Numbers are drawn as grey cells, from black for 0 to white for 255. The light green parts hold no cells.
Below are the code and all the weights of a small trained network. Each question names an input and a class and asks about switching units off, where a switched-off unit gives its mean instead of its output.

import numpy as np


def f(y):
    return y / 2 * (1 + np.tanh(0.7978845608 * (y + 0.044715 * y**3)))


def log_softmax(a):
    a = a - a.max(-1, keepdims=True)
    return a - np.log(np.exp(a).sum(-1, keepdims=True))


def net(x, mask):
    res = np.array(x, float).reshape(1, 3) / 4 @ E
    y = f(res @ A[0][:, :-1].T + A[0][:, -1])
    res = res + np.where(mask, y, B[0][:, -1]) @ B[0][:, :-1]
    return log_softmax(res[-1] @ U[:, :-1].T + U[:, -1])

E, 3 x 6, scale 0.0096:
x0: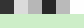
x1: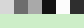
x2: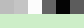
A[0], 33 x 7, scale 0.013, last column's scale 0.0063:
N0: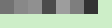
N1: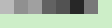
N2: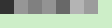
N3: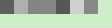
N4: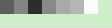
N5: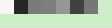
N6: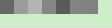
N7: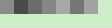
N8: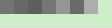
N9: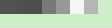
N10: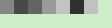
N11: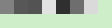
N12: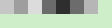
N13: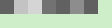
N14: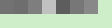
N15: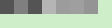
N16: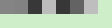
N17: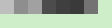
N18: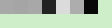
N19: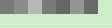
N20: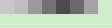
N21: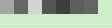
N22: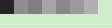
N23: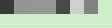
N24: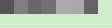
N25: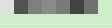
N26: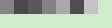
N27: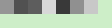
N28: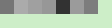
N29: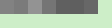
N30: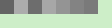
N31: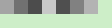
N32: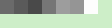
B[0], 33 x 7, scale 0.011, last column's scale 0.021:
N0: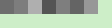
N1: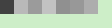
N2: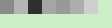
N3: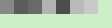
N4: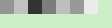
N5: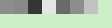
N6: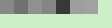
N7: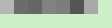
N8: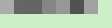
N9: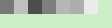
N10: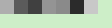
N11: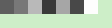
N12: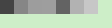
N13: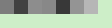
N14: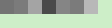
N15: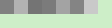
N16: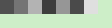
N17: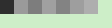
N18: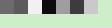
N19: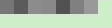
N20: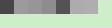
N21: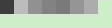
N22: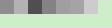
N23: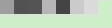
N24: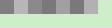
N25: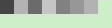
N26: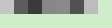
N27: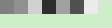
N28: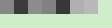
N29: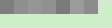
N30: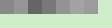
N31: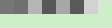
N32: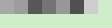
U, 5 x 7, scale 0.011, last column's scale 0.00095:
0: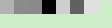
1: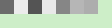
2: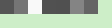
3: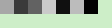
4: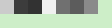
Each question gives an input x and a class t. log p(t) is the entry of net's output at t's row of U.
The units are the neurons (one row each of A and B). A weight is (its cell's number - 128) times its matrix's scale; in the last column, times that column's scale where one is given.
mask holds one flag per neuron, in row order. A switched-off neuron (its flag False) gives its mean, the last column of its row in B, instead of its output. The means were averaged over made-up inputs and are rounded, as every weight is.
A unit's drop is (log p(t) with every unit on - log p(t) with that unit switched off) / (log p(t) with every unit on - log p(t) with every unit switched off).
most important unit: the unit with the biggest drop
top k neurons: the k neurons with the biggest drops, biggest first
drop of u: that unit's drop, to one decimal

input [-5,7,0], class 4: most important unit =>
N10
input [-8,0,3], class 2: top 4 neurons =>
(N11, N27, N16, N4)
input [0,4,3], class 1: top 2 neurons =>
(N11, N27)
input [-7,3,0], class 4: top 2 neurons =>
(N10, N26)
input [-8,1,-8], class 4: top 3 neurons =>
(N5, N10, N26)
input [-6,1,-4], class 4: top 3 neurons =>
(N5, N18, N10)
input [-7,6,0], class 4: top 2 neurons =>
(N10, N26)
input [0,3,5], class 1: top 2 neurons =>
(N11, N27)
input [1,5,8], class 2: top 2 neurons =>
(N18, N4)
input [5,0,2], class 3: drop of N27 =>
0.1
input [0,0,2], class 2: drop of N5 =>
0.3
